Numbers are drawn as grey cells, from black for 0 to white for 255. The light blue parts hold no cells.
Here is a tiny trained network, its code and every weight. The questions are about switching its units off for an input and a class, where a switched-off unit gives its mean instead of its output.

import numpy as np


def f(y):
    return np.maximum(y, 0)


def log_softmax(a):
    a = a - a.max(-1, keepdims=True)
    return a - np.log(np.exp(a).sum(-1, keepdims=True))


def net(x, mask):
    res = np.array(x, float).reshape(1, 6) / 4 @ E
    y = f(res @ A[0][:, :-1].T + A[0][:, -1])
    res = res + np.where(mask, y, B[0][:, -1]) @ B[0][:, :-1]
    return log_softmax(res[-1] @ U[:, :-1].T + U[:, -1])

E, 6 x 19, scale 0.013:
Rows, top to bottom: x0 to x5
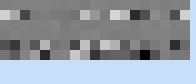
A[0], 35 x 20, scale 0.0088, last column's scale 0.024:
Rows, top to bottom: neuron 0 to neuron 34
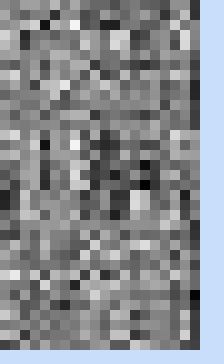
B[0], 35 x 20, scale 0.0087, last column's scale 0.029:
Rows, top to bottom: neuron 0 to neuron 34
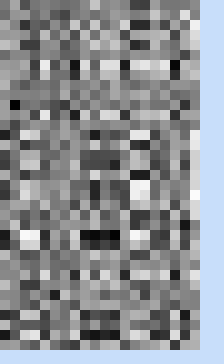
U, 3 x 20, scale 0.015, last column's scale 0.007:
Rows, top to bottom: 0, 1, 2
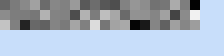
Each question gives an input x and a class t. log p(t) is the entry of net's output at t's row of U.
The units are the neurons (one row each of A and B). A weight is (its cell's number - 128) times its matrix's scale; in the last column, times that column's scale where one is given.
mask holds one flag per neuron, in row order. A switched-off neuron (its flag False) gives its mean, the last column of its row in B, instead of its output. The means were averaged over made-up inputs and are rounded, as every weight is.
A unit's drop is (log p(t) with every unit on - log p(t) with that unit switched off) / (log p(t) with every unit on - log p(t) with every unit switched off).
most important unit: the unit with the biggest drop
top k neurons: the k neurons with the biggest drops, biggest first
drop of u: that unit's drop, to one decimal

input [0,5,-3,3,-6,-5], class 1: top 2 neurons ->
neuron 27; neuron 7
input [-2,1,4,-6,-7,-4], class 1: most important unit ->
neuron 27
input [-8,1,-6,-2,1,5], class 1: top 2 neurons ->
neuron 6; neuron 11
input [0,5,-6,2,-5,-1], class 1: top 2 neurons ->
neuron 27; neuron 3
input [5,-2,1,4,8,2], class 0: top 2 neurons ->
neuron 23; neuron 27
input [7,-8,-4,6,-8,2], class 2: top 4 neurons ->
neuron 2; neuron 17; neuron 14; neuron 21
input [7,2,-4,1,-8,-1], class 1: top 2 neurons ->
neuron 27; neuron 7
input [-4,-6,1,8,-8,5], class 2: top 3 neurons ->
neuron 2; neuron 17; neuron 14
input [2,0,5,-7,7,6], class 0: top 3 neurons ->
neuron 23; neuron 16; neuron 27
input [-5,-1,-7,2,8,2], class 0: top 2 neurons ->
neuron 23; neuron 27
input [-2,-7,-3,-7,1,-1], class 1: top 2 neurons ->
neuron 20; neuron 34
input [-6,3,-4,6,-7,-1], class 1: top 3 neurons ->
neuron 27; neuron 7; neuron 16
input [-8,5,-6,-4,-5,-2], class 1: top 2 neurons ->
neuron 27; neuron 3
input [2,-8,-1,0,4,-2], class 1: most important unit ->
neuron 34
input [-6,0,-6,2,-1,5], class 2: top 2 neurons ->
neuron 19; neuron 14
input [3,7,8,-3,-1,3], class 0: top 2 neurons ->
neuron 33; neuron 31
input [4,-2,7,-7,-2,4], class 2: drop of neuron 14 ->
0.1
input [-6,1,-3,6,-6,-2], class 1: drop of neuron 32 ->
0.0
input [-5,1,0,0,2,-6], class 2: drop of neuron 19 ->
0.2
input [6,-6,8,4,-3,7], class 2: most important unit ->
neuron 17
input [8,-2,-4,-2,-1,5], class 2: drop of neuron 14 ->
0.2
